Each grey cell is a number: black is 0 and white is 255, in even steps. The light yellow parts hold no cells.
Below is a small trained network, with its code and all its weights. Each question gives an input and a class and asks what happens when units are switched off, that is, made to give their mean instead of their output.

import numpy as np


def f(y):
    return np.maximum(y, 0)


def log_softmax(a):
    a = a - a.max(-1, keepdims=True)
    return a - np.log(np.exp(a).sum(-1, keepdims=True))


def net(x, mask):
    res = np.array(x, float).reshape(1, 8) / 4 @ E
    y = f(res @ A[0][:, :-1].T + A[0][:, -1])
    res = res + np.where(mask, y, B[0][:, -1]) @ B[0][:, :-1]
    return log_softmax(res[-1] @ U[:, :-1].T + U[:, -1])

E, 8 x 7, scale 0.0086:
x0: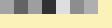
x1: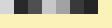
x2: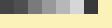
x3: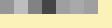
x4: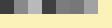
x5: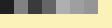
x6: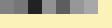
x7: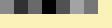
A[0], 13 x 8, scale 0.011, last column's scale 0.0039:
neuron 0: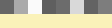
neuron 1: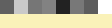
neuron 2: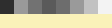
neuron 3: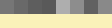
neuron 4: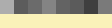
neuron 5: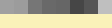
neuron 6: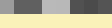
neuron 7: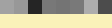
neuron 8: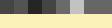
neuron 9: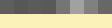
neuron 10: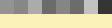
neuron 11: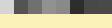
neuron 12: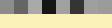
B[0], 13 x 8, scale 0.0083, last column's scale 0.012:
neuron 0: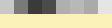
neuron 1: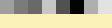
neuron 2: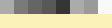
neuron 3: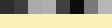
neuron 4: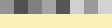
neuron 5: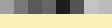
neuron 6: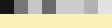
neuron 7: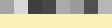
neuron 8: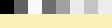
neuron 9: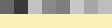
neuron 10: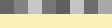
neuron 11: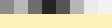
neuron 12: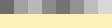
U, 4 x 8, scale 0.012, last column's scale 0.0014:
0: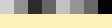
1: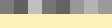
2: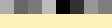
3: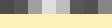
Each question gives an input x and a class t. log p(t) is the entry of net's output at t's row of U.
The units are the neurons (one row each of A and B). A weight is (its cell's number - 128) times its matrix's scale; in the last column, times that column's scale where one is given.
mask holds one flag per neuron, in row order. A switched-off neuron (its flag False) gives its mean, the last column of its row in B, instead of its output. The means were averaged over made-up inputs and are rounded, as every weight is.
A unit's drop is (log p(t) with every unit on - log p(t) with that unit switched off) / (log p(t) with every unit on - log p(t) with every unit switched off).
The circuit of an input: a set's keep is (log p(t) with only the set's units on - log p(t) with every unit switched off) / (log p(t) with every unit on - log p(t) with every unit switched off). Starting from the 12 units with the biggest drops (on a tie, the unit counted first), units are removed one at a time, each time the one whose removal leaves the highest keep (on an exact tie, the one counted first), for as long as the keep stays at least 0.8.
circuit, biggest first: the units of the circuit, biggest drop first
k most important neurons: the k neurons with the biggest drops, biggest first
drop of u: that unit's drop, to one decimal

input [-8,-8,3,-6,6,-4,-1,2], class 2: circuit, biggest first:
(neuron 1)
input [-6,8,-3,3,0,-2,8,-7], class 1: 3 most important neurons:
(neuron 6; neuron 11; neuron 3)
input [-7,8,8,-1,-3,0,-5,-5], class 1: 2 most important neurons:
(neuron 11; neuron 6)
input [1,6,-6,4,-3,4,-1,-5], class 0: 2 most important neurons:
(neuron 8; neuron 7)
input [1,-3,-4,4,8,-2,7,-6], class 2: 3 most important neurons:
(neuron 8; neuron 6; neuron 1)
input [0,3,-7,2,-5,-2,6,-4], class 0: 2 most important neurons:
(neuron 7; neuron 3)
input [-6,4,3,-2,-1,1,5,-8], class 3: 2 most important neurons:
(neuron 6; neuron 2)
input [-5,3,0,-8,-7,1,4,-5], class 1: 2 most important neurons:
(neuron 6; neuron 11)
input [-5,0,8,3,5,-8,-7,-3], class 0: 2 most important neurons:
(neuron 0; neuron 8)
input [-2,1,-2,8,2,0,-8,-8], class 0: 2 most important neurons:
(neuron 8; neuron 0)
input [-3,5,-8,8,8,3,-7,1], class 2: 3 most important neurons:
(neuron 8; neuron 6; neuron 5)
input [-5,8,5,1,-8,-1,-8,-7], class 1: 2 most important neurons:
(neuron 11; neuron 6)
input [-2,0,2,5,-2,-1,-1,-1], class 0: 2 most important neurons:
(neuron 8; neuron 3)
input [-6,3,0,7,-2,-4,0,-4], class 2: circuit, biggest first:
(neuron 8)
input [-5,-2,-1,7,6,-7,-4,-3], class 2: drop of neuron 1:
0.2
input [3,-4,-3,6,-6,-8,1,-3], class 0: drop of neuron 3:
0.2
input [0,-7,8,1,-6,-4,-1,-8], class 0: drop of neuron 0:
0.1
